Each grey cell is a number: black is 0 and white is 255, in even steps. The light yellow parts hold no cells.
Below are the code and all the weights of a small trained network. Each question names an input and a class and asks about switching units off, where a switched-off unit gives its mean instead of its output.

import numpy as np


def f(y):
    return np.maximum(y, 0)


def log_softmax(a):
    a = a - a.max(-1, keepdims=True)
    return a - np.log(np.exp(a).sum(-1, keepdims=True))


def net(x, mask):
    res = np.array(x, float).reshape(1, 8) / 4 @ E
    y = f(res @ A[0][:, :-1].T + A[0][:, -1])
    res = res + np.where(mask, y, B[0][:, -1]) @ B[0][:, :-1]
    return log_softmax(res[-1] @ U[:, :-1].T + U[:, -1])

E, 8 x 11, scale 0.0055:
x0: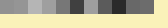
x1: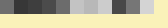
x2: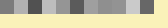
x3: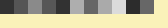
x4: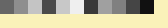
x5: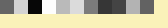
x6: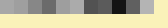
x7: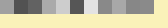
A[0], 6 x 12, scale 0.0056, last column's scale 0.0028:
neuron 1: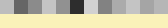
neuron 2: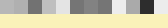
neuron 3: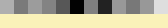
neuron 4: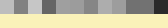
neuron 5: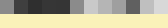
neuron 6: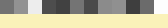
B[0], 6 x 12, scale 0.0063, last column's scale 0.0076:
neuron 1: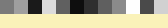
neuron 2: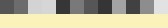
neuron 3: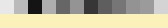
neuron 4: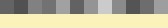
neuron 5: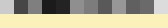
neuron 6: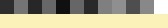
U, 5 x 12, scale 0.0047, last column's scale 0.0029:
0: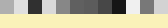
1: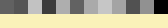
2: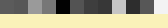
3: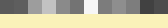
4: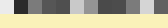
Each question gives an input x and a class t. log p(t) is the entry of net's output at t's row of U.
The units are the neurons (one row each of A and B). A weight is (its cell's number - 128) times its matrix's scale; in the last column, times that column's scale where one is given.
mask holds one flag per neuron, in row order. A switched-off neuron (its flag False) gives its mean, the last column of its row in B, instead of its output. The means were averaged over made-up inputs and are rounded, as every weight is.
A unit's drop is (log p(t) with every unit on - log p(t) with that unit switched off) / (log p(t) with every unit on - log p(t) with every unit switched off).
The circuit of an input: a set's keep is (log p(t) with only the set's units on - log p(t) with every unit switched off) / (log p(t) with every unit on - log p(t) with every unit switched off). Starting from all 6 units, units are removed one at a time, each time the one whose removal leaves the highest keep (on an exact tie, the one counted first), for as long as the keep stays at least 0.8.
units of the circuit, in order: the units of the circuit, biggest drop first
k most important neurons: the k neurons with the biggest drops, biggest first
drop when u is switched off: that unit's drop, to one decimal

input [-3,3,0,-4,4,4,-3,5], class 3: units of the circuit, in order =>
neuron 3; neuron 6
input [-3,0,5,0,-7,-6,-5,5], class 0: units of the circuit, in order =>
neuron 1
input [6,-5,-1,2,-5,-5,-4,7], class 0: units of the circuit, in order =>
neuron 1; neuron 3
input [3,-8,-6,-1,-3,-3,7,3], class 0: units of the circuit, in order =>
neuron 3; neuron 5
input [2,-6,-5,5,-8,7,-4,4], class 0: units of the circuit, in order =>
neuron 1; neuron 3
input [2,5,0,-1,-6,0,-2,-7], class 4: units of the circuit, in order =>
neuron 5; neuron 6; neuron 2
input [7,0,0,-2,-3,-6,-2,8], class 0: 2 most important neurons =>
neuron 1; neuron 3
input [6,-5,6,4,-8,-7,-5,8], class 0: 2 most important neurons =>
neuron 1; neuron 3
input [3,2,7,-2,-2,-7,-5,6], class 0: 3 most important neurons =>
neuron 1; neuron 3; neuron 6
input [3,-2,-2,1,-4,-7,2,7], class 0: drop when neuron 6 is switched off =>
0.0
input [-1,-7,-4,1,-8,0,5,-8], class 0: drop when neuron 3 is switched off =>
0.7
